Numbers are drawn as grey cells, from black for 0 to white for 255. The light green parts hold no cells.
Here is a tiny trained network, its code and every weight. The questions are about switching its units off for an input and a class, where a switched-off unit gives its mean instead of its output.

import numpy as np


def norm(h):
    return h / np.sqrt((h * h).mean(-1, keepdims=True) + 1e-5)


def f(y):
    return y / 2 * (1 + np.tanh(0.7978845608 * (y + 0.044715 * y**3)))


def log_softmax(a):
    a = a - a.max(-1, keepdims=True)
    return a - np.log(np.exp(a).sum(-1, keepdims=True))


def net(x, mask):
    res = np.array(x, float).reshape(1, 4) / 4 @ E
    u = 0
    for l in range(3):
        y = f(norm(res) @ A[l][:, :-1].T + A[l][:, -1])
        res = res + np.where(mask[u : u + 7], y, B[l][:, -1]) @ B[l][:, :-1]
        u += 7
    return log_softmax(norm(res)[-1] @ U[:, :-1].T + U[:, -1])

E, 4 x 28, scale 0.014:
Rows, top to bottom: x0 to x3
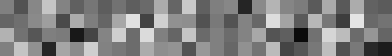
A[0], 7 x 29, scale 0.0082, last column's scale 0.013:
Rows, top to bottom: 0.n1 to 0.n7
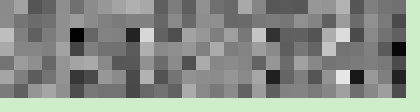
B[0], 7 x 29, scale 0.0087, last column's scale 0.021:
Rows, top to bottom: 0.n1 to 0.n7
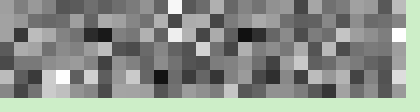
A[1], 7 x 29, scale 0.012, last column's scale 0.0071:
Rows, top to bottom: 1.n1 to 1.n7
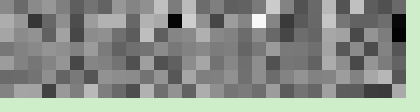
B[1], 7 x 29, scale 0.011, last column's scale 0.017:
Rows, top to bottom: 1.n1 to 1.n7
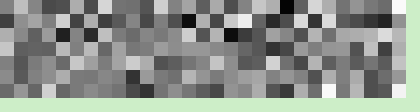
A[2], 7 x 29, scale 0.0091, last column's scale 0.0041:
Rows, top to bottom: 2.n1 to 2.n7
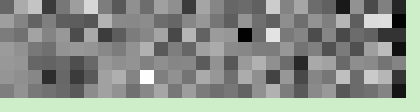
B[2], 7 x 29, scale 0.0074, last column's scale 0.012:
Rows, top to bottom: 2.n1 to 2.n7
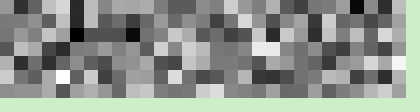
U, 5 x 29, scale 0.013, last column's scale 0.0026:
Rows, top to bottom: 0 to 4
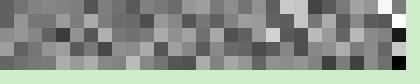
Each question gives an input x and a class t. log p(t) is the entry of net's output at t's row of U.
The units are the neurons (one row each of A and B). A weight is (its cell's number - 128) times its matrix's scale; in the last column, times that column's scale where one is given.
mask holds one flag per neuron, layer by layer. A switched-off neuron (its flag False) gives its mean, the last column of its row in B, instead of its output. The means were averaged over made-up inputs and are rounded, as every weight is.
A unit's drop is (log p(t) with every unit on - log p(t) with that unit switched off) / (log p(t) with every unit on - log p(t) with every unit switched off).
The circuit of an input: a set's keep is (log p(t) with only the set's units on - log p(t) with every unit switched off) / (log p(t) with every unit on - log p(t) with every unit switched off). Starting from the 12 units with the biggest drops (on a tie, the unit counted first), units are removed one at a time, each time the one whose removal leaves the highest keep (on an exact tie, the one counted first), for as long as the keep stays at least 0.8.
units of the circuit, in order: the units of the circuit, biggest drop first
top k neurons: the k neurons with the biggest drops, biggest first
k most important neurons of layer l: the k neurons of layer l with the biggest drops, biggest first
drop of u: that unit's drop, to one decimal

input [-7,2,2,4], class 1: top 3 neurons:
[0.n3, 1.n7, 1.n1]
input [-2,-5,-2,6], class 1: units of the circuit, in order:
[1.n7]
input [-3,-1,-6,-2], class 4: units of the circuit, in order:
[1.n7, 0.n3]
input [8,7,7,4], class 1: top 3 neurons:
[0.n3, 1.n2, 0.n1]
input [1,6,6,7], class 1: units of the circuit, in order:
[0.n3, 1.n2]
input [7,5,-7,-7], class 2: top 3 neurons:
[0.n6, 0.n5, 0.n7]
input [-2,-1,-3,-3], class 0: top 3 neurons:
[0.n6, 1.n1, 1.n7]
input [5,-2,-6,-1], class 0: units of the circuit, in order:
[2.n3, 0.n6, 0.n1]
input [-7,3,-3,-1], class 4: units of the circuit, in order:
[0.n3, 1.n7]
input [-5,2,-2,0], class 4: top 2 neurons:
[0.n3, 1.n7]
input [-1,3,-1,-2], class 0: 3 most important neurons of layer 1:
[1.n1, 1.n7, 1.n6]
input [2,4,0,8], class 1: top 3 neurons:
[0.n3, 1.n7, 0.n1]
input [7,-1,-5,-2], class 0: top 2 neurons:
[2.n3, 1.n7]
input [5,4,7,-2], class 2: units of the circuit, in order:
[1.n1]
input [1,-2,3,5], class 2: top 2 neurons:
[0.n4, 1.n3]
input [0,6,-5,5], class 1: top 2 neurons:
[0.n3, 1.n3]
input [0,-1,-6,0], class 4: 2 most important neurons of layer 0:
[0.n3, 0.n4]
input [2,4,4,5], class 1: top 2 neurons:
[0.n3, 1.n2]
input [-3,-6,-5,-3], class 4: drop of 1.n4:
0.0
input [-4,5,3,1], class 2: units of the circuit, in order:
[0.n6]
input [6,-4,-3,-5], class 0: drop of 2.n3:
0.1
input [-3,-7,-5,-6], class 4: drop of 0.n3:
0.1
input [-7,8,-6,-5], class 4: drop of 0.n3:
0.3
